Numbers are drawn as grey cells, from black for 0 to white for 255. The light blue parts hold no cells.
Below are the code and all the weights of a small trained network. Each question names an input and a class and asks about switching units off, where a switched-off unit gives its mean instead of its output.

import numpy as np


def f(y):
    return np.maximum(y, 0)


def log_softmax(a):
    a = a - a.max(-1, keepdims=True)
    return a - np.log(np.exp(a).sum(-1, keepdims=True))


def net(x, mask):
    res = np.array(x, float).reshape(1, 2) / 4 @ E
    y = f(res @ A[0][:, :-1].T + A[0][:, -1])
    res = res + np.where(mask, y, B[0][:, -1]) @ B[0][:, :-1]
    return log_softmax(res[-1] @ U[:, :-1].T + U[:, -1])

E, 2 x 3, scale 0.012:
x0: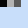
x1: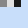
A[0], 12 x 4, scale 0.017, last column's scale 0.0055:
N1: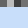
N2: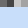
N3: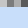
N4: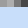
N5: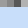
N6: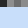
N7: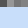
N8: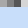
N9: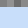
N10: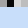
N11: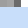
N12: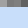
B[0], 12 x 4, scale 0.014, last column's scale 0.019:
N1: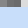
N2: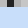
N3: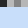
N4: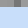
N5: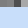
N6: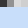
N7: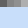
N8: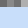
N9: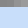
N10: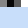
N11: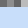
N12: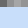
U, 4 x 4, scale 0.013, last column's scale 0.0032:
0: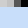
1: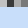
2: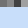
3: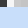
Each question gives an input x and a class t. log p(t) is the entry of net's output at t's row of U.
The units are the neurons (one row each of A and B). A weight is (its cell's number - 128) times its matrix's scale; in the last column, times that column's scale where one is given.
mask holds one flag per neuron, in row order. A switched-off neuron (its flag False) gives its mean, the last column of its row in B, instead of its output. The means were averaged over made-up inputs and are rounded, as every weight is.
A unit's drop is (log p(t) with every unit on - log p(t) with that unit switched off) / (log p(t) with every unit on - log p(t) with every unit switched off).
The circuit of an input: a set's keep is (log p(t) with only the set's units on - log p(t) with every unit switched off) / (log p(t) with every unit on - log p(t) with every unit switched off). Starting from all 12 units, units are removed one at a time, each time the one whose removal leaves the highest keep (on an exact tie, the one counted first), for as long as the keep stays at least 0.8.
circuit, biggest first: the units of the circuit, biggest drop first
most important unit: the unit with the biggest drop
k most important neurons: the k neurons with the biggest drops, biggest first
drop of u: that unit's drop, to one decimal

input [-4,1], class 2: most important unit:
N2
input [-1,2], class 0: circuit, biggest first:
N6; N10
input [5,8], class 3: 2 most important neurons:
N6; N10
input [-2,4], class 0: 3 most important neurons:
N10; N6; N3
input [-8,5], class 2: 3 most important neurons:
N6; N5; N7
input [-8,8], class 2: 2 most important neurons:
N6; N5
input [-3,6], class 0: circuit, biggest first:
N10; N6
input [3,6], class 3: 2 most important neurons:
N10; N6
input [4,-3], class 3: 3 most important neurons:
N10; N6; N1
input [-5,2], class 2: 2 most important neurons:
N6; N2
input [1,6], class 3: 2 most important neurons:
N10; N2
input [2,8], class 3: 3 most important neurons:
N10; N6; N2
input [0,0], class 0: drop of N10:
0.6
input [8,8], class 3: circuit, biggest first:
N6
